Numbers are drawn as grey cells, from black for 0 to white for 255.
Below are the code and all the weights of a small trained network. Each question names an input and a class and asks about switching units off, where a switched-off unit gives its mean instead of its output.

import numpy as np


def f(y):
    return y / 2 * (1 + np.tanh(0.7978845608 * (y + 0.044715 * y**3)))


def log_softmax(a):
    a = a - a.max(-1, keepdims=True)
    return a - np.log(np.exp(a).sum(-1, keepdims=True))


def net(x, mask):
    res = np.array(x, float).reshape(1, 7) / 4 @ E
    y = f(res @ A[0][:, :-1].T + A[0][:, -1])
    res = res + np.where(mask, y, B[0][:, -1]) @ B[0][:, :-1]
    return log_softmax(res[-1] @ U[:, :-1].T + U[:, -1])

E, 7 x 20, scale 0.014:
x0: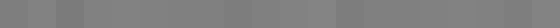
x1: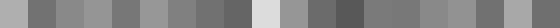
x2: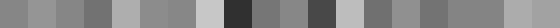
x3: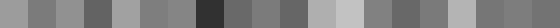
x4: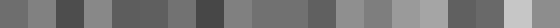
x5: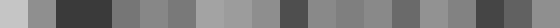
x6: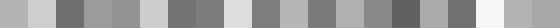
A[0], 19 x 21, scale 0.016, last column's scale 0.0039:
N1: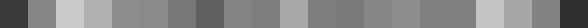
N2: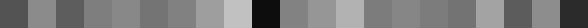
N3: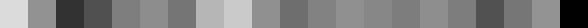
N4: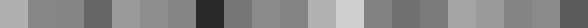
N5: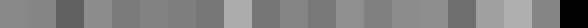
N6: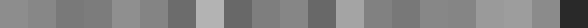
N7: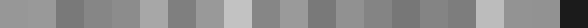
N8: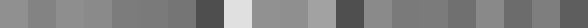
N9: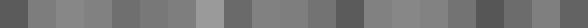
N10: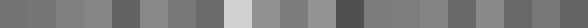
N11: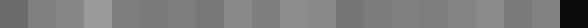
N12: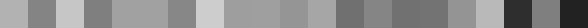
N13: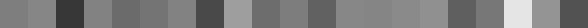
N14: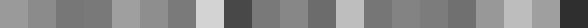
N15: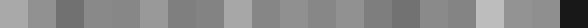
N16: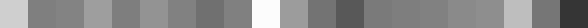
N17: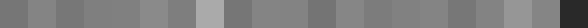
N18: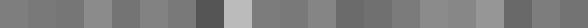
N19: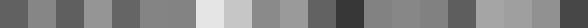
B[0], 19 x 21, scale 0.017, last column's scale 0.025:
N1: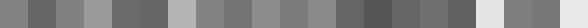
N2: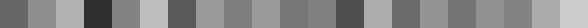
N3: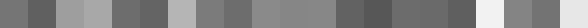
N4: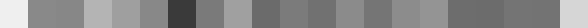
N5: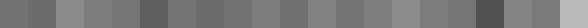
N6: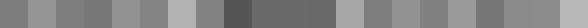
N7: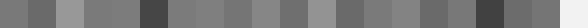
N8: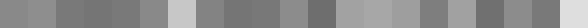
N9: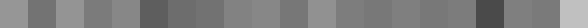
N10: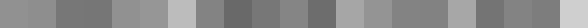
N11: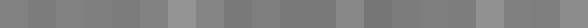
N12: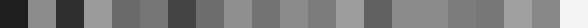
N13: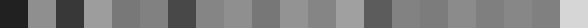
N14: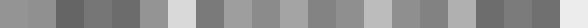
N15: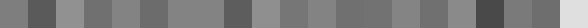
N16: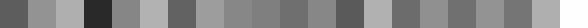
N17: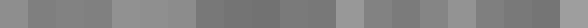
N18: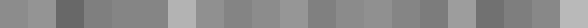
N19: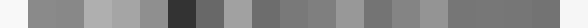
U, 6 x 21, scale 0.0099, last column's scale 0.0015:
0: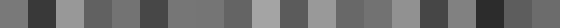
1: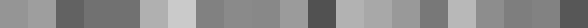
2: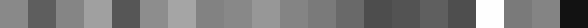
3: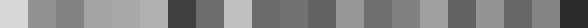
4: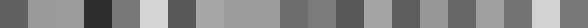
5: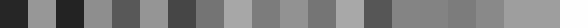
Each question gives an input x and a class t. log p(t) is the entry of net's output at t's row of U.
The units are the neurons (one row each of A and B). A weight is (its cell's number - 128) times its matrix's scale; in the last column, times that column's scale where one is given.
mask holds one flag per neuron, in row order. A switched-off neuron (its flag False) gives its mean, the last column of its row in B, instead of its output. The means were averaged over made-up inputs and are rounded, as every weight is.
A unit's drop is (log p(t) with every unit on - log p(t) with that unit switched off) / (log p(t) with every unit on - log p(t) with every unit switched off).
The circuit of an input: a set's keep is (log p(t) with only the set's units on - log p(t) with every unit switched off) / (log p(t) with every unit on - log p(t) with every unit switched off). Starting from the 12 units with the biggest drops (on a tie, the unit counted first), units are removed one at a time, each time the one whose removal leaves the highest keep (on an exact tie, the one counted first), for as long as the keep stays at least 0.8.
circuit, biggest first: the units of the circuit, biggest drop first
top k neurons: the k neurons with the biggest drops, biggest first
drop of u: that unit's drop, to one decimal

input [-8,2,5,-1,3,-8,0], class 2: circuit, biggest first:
[N1]
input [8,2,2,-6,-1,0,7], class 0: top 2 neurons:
[N7, N15]
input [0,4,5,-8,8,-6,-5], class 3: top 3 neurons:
[N19, N12, N3]
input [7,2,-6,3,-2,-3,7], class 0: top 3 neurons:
[N7, N15, N14]
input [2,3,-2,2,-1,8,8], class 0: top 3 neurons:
[N7, N15, N1]
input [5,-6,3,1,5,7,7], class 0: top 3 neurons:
[N7, N15, N5]
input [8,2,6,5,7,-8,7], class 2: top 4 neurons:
[N1, N12, N9, N13]
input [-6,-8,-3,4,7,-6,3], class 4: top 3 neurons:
[N2, N12, N3]
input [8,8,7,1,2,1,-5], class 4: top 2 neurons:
[N16, N8]
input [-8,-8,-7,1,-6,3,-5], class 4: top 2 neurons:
[N2, N14]
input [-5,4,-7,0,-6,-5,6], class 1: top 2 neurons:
[N8, N10]
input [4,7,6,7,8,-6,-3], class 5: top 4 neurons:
[N13, N19, N3, N2]
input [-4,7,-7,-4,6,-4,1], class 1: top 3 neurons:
[N8, N10, N2]
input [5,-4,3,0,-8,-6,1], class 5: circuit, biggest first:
[N12]
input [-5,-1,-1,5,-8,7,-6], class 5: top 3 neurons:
[N12, N1, N7]
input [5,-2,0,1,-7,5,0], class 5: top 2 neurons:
[N12, N1]
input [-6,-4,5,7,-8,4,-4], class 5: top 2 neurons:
[N12, N19]
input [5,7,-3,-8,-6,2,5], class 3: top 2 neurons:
[N19, N2]
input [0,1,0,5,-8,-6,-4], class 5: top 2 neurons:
[N12, N3]
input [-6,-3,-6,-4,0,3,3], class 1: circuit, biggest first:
[N8]
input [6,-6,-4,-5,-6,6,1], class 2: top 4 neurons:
[N3, N16, N13, N4]
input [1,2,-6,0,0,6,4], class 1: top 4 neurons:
[N8, N10, N1, N18]
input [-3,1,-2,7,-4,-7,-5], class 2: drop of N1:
0.5
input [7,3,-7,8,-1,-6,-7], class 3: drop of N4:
0.7
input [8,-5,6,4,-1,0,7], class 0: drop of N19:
0.0
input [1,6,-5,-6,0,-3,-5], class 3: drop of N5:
0.1
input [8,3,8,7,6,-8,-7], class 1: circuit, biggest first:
[N7]
